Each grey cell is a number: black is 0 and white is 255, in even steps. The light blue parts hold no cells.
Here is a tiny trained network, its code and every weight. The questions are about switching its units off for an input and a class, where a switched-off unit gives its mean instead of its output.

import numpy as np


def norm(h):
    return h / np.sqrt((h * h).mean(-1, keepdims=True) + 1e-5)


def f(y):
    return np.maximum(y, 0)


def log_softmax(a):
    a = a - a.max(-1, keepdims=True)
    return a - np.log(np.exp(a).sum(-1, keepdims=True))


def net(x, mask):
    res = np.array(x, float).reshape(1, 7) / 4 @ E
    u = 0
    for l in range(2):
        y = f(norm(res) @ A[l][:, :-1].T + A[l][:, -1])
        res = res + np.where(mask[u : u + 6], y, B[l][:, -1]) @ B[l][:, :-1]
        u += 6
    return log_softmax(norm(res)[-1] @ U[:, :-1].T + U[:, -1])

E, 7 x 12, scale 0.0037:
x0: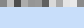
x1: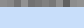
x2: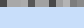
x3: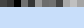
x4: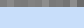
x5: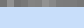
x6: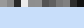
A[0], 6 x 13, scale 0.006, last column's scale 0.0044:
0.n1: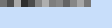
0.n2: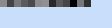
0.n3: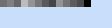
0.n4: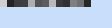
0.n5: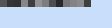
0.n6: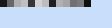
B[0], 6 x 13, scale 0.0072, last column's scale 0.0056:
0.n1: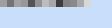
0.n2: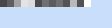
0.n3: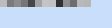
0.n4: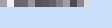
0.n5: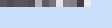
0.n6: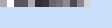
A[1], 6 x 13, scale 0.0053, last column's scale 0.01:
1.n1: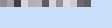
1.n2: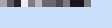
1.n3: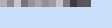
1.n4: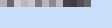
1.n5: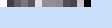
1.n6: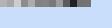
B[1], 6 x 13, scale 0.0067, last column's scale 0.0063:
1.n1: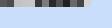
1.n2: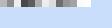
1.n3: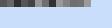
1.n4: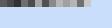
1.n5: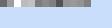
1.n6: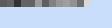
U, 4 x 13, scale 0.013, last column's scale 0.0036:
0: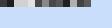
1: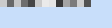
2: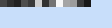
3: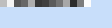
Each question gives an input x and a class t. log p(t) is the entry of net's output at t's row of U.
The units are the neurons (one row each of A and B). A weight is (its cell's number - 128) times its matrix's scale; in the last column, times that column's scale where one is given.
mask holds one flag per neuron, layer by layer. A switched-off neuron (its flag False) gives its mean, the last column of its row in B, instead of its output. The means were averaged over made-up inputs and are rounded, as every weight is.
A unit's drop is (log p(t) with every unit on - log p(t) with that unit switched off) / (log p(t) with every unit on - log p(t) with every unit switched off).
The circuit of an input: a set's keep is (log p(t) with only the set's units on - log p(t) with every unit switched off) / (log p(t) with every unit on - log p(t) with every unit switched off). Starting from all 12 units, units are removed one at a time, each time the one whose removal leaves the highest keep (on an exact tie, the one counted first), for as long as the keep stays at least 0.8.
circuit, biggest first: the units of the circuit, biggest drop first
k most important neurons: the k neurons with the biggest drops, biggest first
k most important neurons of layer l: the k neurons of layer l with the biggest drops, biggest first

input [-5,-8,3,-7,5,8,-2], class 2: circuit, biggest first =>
(1.n4)
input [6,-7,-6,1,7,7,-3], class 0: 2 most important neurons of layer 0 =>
(0.n6; 0.n3)
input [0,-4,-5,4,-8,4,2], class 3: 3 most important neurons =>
(0.n4; 1.n4; 1.n6)
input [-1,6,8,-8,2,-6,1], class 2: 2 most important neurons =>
(1.n6; 0.n4)
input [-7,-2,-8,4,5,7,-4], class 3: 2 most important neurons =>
(0.n4; 1.n1)
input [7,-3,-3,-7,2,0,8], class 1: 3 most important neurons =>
(1.n2; 0.n2; 0.n3)
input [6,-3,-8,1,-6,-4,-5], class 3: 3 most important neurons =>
(0.n4; 0.n2; 1.n2)
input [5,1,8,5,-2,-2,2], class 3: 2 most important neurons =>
(0.n6; 0.n2)
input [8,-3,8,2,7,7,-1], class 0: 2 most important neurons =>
(1.n1; 0.n4)
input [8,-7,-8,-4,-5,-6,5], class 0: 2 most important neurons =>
(1.n1; 0.n6)
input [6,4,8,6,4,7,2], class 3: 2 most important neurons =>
(0.n6; 0.n2)
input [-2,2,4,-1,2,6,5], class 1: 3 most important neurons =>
(0.n3; 1.n2; 0.n4)
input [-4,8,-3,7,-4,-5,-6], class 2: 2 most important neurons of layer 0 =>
(0.n5; 0.n3)
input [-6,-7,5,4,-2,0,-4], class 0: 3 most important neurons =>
(0.n2; 0.n4; 0.n1)
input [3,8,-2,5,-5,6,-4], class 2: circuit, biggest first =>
(1.n2)
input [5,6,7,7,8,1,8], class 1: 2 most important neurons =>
(1.n2; 0.n2)
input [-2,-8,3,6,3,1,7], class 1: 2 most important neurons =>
(1.n2; 0.n3)
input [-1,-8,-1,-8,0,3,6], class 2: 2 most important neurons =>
(1.n4; 1.n6)
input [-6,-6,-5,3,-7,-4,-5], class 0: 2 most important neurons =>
(0.n2; 1.n2)
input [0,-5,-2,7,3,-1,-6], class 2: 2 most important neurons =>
(0.n5; 1.n2)
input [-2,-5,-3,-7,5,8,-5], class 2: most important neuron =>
(1.n2)
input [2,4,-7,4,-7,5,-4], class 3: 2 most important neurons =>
(0.n4; 1.n2)
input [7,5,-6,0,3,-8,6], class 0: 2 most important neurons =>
(1.n1; 0.n6)
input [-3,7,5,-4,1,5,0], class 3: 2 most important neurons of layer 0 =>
(0.n6; 0.n5)
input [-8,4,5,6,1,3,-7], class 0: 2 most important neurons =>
(0.n2; 1.n2)
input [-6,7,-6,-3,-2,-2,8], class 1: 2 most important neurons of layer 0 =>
(0.n3; 0.n6)
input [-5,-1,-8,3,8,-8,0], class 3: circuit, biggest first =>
(0.n4)
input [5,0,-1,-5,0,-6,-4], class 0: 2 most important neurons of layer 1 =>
(1.n1; 1.n2)
